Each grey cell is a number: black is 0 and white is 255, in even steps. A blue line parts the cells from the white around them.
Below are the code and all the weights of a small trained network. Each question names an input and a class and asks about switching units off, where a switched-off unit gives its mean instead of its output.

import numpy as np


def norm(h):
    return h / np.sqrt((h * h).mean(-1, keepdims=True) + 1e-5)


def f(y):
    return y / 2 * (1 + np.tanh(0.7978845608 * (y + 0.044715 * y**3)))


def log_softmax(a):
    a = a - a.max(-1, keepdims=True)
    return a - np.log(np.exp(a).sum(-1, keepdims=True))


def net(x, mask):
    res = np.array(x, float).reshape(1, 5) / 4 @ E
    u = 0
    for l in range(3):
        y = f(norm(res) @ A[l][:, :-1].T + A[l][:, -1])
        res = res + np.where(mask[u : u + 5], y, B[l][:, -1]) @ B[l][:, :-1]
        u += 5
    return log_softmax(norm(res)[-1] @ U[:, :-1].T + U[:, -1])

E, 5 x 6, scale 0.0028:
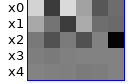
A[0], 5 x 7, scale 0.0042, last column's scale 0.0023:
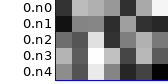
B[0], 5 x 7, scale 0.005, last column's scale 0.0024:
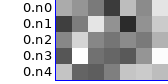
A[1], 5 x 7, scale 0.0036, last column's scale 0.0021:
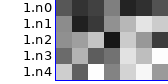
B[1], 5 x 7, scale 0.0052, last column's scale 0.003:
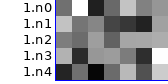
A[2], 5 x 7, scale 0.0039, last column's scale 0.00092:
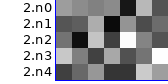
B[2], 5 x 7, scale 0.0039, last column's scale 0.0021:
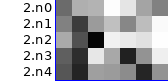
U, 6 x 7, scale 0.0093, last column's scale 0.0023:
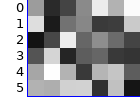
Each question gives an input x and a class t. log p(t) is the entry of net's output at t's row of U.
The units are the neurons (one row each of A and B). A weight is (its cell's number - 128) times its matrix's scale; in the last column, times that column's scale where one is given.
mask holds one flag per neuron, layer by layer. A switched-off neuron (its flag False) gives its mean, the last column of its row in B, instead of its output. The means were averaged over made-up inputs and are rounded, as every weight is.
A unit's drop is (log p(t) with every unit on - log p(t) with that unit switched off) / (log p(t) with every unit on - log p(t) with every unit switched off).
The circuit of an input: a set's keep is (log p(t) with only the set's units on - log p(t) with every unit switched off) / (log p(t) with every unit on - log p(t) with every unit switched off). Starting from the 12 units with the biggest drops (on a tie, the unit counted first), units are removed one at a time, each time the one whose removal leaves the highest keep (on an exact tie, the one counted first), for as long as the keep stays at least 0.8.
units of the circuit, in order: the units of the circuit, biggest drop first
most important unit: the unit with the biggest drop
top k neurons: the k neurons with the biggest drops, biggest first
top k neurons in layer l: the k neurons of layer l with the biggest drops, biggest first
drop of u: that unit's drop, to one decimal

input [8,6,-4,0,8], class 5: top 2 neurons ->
[0.n3, 2.n0]
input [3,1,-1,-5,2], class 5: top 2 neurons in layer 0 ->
[0.n3, 0.n0]
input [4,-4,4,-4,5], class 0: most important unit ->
0.n4
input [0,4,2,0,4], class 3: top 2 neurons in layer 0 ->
[0.n4, 0.n0]
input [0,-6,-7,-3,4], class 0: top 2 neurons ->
[0.n0, 1.n3]
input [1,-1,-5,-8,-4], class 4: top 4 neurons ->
[0.n3, 0.n4, 0.n0, 2.n2]
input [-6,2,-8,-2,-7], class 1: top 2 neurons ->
[1.n1, 1.n3]
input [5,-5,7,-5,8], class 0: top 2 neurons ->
[0.n4, 2.n2]
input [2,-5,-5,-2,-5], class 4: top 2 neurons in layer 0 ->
[0.n3, 0.n2]
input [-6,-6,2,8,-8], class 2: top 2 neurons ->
[0.n1, 0.n4]
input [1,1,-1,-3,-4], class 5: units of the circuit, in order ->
[0.n3, 1.n0]
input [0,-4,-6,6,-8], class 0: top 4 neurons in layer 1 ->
[1.n3, 1.n0, 1.n4, 1.n2]
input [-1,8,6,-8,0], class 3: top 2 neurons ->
[1.n0, 1.n3]
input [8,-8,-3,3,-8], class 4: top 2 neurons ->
[0.n3, 0.n2]
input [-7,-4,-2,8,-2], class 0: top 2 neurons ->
[2.n2, 0.n3]
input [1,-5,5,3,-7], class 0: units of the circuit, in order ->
[2.n2]
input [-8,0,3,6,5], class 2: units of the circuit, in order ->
[0.n1, 1.n4]
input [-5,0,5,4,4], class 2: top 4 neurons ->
[0.n1, 1.n4, 2.n4, 2.n2]
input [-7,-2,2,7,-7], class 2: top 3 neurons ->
[0.n1, 0.n4, 1.n4]
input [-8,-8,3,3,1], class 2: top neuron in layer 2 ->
[2.n4]
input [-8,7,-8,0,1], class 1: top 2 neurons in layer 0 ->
[0.n3, 0.n1]
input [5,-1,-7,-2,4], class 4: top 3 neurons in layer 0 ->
[0.n3, 0.n0, 0.n1]
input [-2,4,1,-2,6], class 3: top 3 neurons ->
[1.n0, 0.n4, 0.n0]
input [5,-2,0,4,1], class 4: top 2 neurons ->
[0.n3, 0.n2]
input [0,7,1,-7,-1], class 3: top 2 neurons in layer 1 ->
[1.n0, 1.n3]
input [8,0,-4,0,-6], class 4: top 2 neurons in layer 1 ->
[1.n4, 1.n1]
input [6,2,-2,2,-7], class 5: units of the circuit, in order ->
[0.n3]
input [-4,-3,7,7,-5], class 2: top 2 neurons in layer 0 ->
[0.n1, 0.n3]
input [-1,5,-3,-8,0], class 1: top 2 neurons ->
[0.n3, 0.n1]
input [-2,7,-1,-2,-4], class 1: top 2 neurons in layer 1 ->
[1.n4, 1.n1]
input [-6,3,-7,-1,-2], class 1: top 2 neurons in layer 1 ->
[1.n1, 1.n3]
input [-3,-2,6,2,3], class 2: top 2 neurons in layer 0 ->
[0.n1, 0.n3]
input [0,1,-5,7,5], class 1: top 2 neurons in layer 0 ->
[0.n1, 0.n0]
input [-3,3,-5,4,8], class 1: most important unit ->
1.n1
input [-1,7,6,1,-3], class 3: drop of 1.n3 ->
0.3
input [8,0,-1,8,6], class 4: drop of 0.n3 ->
1.3
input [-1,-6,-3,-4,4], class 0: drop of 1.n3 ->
0.2
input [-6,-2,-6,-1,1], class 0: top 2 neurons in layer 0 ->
[0.n0, 0.n3]
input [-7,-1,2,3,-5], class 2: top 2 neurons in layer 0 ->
[0.n1, 0.n4]
